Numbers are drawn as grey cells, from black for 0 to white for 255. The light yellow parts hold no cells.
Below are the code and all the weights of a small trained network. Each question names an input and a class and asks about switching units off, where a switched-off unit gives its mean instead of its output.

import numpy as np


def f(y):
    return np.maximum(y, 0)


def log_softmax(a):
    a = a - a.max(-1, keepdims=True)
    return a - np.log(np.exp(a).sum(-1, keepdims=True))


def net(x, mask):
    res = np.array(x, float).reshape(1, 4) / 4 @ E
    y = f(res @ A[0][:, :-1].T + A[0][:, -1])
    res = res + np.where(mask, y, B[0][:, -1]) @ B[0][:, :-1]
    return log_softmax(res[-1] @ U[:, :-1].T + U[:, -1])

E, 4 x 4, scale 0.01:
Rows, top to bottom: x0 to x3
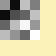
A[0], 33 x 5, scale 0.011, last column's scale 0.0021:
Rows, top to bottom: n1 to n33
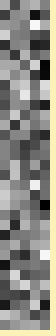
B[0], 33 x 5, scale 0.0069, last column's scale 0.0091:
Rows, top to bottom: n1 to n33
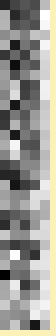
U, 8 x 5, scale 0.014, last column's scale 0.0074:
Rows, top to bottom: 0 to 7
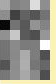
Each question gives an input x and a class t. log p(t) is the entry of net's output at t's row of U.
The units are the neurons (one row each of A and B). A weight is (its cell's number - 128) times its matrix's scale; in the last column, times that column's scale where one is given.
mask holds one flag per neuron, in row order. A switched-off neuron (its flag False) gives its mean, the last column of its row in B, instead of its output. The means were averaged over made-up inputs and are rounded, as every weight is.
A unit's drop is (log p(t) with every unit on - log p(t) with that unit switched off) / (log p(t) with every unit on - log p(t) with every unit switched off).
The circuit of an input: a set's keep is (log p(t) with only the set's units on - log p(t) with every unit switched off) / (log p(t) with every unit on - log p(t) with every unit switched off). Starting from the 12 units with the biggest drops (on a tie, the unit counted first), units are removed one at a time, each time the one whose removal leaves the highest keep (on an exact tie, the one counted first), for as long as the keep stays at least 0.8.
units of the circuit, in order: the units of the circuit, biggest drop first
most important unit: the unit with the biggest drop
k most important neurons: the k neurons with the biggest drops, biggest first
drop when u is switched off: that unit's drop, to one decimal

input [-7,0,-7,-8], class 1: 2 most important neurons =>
n5, n2
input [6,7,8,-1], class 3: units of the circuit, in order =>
n10, n29
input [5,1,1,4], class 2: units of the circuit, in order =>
n23, n1
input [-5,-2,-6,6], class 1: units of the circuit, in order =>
n7
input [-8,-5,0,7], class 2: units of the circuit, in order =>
n28, n12
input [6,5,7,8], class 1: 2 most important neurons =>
n19, n3
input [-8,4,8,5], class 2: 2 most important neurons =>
n28, n17
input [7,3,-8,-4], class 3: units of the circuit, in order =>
n26, n15
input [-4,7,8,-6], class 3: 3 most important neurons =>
n9, n29, n10
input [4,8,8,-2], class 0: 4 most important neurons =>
n31, n27, n24, n26
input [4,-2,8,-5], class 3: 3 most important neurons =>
n10, n29, n9
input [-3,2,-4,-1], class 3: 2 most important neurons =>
n26, n15
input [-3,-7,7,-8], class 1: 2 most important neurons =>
n2, n5
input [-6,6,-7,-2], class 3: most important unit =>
n26
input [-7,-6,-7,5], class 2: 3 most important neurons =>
n28, n12, n17
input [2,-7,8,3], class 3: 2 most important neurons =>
n10, n33
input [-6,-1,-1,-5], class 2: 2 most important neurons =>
n28, n18
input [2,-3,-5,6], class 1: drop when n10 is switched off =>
0.1
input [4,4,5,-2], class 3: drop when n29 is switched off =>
0.4
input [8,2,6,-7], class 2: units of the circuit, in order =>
n6
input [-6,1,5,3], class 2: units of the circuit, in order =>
n28, n12
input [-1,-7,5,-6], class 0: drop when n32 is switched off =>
0.2
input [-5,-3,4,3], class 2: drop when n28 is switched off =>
0.2
